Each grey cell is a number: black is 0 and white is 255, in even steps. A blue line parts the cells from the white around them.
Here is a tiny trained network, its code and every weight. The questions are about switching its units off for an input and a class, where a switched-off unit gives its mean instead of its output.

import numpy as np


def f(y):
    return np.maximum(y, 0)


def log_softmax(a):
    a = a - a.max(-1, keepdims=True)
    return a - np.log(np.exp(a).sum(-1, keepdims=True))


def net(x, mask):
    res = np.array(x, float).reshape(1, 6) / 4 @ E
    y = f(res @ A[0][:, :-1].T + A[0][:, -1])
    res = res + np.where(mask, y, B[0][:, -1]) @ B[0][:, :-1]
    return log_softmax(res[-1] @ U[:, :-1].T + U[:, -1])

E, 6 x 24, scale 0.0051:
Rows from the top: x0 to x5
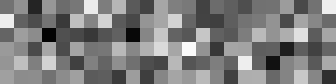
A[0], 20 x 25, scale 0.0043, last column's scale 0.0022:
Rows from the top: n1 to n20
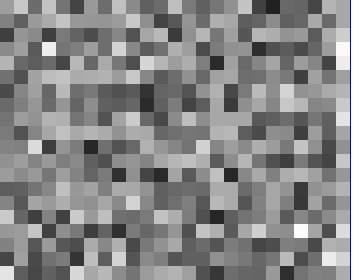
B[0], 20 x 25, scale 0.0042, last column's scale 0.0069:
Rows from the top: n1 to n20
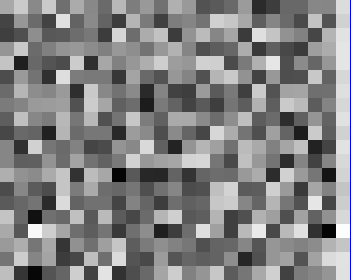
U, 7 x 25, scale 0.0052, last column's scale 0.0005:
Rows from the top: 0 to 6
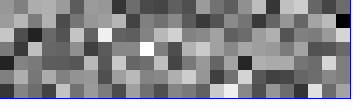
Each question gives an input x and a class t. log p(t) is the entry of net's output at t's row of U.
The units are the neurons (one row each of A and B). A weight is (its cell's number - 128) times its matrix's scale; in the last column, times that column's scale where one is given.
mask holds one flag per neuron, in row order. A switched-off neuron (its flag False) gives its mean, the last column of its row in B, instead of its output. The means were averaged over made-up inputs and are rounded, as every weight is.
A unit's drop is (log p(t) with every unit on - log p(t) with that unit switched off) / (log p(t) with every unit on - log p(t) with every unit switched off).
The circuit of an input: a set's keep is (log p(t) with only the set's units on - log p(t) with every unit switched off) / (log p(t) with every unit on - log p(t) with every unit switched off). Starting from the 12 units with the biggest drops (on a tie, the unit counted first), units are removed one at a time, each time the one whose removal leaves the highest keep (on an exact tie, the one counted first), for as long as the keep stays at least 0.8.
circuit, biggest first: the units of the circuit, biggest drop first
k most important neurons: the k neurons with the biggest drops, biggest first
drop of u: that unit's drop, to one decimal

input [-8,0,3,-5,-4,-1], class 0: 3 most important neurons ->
n13, n17, n7
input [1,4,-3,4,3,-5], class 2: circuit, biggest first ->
n20
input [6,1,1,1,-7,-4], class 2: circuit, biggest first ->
n20, n16
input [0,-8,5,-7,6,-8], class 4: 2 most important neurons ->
n19, n3
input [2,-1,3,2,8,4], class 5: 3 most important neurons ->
n1, n12, n4
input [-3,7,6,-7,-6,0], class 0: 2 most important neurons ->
n13, n17
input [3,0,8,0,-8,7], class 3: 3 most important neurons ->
n3, n11, n5
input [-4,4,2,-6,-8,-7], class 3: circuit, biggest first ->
n11, n3, n19
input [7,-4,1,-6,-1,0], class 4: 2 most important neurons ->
n19, n17
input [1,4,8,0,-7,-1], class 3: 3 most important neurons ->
n11, n3, n17
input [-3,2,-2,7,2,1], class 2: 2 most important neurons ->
n20, n5
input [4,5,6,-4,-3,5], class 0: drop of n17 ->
0.1
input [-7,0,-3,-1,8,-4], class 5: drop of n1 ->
0.3
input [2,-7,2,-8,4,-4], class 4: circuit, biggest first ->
n19
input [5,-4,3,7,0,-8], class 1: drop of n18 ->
0.3
